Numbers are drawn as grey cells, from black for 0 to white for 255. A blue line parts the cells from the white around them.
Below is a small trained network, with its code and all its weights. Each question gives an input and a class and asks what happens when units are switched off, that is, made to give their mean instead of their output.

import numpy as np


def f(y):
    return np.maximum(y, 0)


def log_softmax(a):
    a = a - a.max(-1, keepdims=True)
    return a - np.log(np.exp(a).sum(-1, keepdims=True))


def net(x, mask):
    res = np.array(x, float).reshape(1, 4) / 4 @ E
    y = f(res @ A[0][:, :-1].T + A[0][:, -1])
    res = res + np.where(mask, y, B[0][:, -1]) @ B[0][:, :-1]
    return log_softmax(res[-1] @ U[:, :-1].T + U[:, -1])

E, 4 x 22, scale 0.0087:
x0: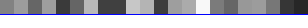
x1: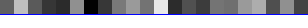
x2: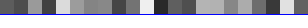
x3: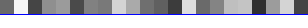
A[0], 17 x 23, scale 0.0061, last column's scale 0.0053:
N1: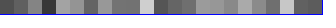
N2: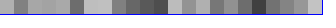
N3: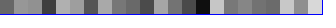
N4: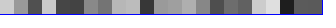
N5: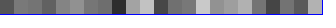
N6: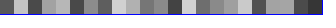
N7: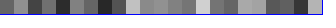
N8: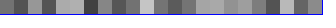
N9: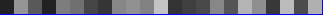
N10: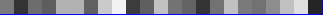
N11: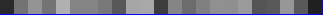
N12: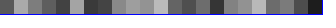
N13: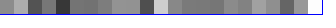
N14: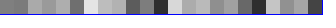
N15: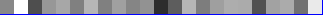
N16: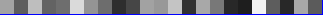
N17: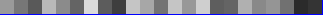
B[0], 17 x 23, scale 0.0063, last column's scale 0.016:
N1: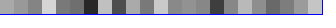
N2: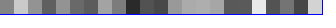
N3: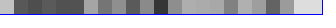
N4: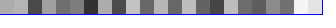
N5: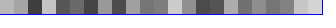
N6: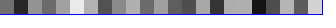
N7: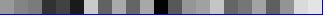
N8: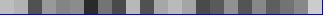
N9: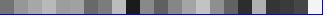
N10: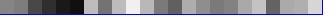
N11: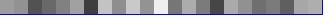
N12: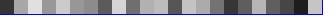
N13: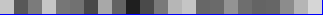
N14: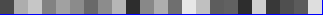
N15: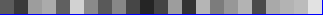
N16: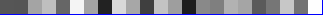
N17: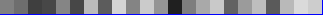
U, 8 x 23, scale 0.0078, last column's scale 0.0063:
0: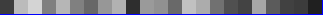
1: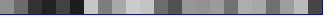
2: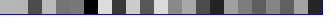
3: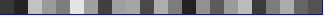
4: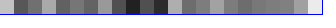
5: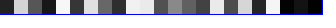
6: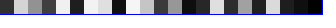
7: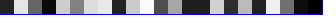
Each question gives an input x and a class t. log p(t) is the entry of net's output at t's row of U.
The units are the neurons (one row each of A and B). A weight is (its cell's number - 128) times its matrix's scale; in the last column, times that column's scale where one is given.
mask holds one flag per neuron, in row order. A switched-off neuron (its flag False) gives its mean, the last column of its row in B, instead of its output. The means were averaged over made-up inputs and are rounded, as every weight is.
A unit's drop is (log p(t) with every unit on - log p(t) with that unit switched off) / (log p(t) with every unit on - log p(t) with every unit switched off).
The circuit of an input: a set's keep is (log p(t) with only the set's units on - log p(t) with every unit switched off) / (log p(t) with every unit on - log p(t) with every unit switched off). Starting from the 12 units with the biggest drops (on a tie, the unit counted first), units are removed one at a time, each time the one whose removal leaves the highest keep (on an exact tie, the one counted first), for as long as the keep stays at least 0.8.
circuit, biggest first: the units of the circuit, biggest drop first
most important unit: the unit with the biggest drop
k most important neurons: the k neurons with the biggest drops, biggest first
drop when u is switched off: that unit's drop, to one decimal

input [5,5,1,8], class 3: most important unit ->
N6
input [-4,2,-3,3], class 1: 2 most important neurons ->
N10, N16
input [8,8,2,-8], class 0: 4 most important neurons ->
N12, N9, N7, N10
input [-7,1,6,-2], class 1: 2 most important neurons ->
N10, N3
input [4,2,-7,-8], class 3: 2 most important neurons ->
N16, N5
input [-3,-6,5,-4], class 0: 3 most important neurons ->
N14, N4, N2
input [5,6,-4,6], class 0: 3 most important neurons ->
N12, N16, N9
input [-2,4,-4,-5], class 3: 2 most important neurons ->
N16, N14
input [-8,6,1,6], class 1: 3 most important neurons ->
N10, N3, N14
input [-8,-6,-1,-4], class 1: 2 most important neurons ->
N10, N9
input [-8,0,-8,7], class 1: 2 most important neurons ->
N10, N3
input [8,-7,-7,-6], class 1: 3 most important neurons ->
N17, N9, N4
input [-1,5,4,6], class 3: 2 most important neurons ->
N6, N15
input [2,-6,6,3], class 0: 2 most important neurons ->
N14, N4
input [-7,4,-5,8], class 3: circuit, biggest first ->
N6
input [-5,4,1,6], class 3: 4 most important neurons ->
N6, N7, N15, N17
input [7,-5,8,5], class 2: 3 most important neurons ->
N5, N11, N1
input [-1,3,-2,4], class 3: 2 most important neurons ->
N6, N14
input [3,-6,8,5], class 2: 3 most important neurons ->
N5, N11, N1
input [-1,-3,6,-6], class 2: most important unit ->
N8
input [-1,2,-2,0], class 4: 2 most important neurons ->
N14, N1
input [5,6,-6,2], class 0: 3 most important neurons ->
N12, N7, N5
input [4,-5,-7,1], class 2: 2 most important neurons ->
N4, N9
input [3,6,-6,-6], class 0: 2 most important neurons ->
N12, N7
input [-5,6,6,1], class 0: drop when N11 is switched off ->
-0.1
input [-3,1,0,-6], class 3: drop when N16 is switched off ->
0.4
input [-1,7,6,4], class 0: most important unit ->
N9
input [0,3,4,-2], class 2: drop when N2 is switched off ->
0.2
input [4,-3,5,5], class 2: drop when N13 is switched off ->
0.0
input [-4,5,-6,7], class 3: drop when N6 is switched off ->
1.1
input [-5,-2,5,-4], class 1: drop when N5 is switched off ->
0.1
